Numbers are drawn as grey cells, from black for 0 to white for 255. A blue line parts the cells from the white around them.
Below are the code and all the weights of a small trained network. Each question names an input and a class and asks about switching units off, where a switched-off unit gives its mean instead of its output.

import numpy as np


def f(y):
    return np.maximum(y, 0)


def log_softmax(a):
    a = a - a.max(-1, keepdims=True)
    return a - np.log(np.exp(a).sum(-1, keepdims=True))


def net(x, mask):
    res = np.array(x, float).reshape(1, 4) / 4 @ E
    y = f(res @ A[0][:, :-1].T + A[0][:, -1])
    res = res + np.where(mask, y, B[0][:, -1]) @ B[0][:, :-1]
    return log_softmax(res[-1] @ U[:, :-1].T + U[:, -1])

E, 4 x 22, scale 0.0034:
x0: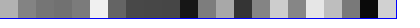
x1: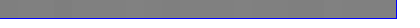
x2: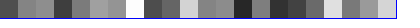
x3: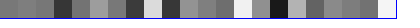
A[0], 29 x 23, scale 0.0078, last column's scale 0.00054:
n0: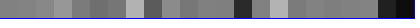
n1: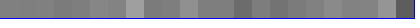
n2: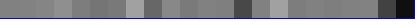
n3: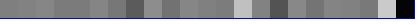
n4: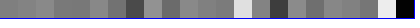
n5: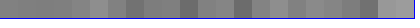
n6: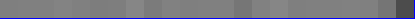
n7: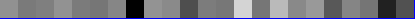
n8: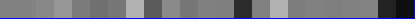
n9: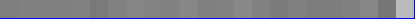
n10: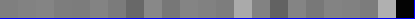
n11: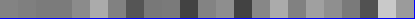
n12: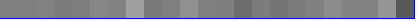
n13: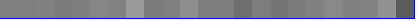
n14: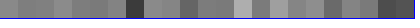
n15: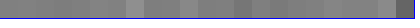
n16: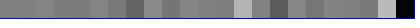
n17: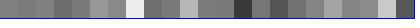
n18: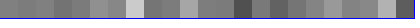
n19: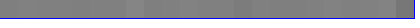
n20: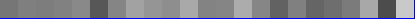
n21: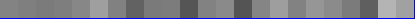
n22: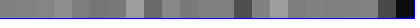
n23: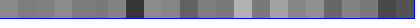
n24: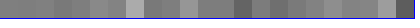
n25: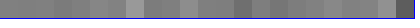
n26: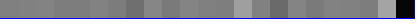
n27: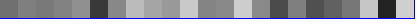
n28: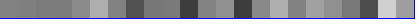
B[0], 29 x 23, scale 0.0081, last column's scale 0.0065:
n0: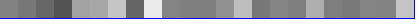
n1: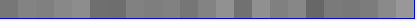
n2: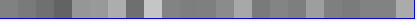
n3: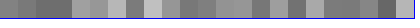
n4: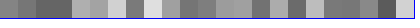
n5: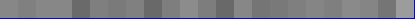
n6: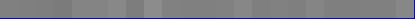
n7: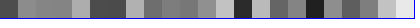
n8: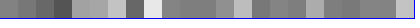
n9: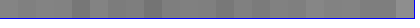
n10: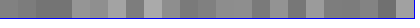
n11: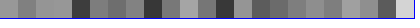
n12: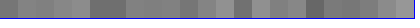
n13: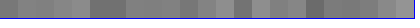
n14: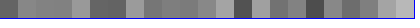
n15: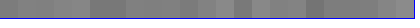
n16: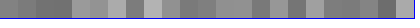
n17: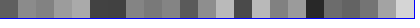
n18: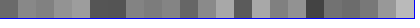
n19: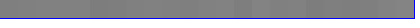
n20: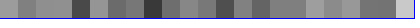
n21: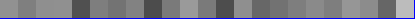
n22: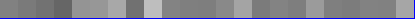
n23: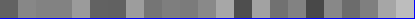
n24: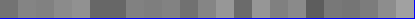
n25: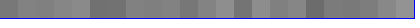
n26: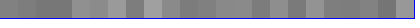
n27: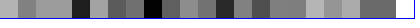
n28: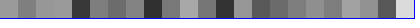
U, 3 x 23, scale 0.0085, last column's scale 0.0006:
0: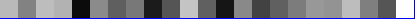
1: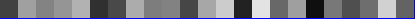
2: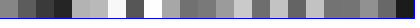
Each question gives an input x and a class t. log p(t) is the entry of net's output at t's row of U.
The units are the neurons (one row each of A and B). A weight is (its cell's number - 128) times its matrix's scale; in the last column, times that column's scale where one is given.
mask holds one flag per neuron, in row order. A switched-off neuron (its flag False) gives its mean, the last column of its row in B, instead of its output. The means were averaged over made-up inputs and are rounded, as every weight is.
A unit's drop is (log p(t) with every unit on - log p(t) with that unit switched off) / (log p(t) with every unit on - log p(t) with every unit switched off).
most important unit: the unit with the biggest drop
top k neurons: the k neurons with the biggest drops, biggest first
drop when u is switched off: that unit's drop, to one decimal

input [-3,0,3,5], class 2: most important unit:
n4
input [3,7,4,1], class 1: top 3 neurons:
[n27 n17 n20]
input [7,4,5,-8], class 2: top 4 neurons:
[n0 n8 n27 n2]
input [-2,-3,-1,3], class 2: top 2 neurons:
[n28 n11]
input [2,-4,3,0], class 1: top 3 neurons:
[n27 n20 n17]
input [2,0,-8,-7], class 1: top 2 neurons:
[n7 n23]
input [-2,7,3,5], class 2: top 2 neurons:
[n7 n4]
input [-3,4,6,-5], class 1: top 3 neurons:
[n17 n18 n4]
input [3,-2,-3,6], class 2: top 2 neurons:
[n4 n27]
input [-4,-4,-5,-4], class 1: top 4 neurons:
[n7 n28 n11 n23]
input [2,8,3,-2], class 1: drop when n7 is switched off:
-0.1
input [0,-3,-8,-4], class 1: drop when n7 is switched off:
0.1
